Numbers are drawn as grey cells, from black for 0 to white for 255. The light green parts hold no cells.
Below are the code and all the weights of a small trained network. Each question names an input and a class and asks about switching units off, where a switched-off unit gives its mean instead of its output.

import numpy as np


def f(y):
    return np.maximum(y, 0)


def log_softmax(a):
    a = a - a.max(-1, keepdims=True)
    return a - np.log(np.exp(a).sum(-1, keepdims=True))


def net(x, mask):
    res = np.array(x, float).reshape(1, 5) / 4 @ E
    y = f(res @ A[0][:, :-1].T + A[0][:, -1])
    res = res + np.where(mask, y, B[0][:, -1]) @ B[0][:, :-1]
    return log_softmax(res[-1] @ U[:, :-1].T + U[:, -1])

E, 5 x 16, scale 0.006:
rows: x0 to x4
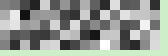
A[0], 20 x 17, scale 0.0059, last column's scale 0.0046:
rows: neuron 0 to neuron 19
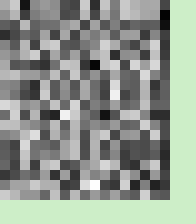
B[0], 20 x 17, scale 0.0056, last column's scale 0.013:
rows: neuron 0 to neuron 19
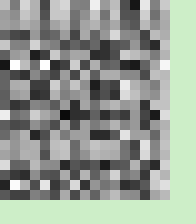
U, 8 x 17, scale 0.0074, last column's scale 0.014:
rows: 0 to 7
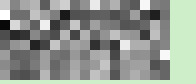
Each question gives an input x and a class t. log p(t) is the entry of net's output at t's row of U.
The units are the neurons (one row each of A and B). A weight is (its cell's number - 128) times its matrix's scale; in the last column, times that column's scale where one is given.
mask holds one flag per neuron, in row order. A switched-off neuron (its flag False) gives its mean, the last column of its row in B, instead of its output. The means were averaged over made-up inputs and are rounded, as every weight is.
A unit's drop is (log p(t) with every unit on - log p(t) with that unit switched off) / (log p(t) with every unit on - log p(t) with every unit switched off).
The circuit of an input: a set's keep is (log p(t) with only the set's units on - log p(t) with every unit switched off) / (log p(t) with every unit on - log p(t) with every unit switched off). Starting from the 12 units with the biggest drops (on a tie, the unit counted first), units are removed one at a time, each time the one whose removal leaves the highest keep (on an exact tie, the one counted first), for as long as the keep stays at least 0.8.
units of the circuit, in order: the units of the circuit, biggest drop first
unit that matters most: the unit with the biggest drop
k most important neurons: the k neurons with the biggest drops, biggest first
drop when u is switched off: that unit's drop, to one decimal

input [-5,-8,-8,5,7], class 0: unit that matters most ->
neuron 14
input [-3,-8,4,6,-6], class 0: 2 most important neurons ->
neuron 14; neuron 15
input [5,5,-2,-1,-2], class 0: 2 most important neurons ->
neuron 0; neuron 1
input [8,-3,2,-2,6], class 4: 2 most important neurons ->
neuron 9; neuron 8
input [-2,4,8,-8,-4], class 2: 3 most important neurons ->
neuron 18; neuron 17; neuron 3
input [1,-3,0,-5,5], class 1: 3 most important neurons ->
neuron 6; neuron 16; neuron 4
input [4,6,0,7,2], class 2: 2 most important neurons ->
neuron 6; neuron 14
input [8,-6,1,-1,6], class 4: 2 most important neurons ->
neuron 9; neuron 8
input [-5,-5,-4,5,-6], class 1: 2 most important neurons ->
neuron 11; neuron 18
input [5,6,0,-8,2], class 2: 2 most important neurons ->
neuron 18; neuron 14
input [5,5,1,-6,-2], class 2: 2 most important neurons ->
neuron 18; neuron 14
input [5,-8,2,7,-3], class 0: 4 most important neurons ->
neuron 14; neuron 15; neuron 18; neuron 2
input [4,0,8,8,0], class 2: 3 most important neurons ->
neuron 6; neuron 17; neuron 3
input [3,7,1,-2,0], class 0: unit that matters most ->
neuron 0
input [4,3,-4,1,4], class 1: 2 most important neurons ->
neuron 16; neuron 4
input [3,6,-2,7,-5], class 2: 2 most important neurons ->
neuron 6; neuron 14
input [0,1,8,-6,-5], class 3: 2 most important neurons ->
neuron 6; neuron 10
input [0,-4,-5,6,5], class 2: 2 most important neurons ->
neuron 6; neuron 11
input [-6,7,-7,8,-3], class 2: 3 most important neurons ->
neuron 6; neuron 14; neuron 15
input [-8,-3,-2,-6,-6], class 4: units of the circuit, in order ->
neuron 5
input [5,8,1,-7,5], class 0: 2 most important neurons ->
neuron 0; neuron 6
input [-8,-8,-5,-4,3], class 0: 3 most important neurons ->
neuron 14; neuron 15; neuron 2
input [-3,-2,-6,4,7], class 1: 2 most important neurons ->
neuron 16; neuron 4
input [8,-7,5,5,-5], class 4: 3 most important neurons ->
neuron 9; neuron 8; neuron 0
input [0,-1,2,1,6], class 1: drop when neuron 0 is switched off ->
0.0
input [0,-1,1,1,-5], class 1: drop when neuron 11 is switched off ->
0.2
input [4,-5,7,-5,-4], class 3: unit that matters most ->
neuron 6
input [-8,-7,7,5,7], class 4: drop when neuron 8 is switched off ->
-0.1
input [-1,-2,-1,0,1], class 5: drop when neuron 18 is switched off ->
0.4
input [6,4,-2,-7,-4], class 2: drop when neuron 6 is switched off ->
-0.1
